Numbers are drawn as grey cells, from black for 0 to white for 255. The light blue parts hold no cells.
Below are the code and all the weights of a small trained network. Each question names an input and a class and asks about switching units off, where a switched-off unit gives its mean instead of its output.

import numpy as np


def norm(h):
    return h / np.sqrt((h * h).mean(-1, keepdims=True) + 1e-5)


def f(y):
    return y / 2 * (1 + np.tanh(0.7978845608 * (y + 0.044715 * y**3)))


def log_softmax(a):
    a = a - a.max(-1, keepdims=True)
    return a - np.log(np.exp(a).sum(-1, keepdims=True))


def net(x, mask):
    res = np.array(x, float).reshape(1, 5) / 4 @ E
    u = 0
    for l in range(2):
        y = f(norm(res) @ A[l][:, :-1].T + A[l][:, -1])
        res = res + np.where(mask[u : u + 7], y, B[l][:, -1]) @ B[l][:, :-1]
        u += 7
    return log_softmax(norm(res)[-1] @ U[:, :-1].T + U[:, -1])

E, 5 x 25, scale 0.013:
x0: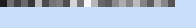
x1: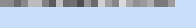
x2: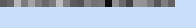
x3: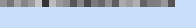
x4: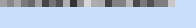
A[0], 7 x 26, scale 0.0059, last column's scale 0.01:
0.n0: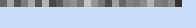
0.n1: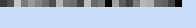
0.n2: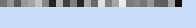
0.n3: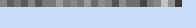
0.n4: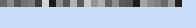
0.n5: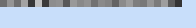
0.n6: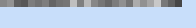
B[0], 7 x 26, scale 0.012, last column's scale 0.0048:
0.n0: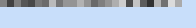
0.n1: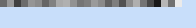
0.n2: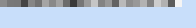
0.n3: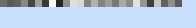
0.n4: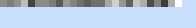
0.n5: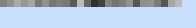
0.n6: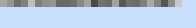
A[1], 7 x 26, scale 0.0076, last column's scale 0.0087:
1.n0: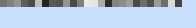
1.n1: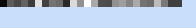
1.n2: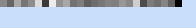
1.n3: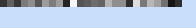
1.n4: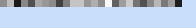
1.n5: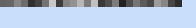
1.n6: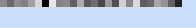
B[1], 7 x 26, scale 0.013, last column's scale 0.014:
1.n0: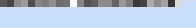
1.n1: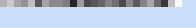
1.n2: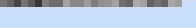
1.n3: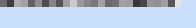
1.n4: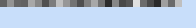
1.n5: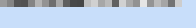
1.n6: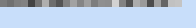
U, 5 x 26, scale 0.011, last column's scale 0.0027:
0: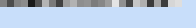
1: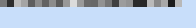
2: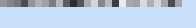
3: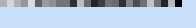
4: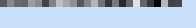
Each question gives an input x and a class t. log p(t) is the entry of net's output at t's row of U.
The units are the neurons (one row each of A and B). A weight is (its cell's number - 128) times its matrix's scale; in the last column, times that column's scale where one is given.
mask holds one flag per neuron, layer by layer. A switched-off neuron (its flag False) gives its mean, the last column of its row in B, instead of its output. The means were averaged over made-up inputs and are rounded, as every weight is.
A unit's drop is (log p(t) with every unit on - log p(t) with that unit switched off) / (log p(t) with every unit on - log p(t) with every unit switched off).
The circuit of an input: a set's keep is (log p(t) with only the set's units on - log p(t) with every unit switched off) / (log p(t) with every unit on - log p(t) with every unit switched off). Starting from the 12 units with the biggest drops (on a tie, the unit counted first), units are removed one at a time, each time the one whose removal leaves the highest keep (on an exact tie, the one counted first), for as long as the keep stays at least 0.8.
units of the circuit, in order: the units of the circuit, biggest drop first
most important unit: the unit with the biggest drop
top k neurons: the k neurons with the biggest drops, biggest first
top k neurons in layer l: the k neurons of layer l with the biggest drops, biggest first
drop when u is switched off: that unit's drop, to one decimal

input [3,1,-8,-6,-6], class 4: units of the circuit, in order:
(1.n4)
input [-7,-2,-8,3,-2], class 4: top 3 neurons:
(1.n4 1.n1 0.n5)
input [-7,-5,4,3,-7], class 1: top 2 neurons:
(1.n1 0.n5)
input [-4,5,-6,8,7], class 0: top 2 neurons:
(1.n6 1.n3)
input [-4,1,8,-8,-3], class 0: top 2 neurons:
(0.n4 1.n4)
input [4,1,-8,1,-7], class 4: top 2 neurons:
(1.n4 1.n0)
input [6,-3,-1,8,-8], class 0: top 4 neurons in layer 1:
(1.n6 1.n2 1.n0 1.n1)
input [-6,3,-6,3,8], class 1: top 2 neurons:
(1.n1 1.n0)
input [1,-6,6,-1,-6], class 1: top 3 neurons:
(1.n3 1.n4 0.n2)
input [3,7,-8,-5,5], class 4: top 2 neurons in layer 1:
(1.n4 1.n5)
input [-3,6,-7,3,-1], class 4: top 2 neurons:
(1.n4 1.n5)
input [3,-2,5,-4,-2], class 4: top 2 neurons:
(0.n1 1.n6)
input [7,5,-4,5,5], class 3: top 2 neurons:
(1.n1 1.n3)
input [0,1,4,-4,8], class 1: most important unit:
1.n0
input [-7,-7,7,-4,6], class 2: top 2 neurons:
(1.n5 1.n1)
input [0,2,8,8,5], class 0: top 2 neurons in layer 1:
(1.n6 1.n2)
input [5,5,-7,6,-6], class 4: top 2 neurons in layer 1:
(1.n4 1.n0)
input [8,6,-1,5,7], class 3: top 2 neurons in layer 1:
(1.n1 1.n3)
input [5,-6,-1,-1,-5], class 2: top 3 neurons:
(1.n5 1.n0 1.n1)
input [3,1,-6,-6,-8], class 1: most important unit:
1.n3
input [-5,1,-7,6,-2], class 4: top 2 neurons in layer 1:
(1.n4 1.n1)
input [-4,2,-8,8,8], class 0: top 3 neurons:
(1.n6 1.n3 1.n2)
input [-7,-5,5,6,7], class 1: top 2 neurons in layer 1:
(1.n1 1.n4)
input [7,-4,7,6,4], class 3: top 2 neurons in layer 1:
(1.n1 1.n4)
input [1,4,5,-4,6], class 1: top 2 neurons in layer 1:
(1.n0 1.n4)
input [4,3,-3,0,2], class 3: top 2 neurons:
(1.n5 1.n1)
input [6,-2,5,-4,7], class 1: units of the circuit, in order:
(1.n0)
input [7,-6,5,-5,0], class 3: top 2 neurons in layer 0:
(0.n6 0.n2)
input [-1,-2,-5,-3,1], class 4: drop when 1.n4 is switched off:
0.7
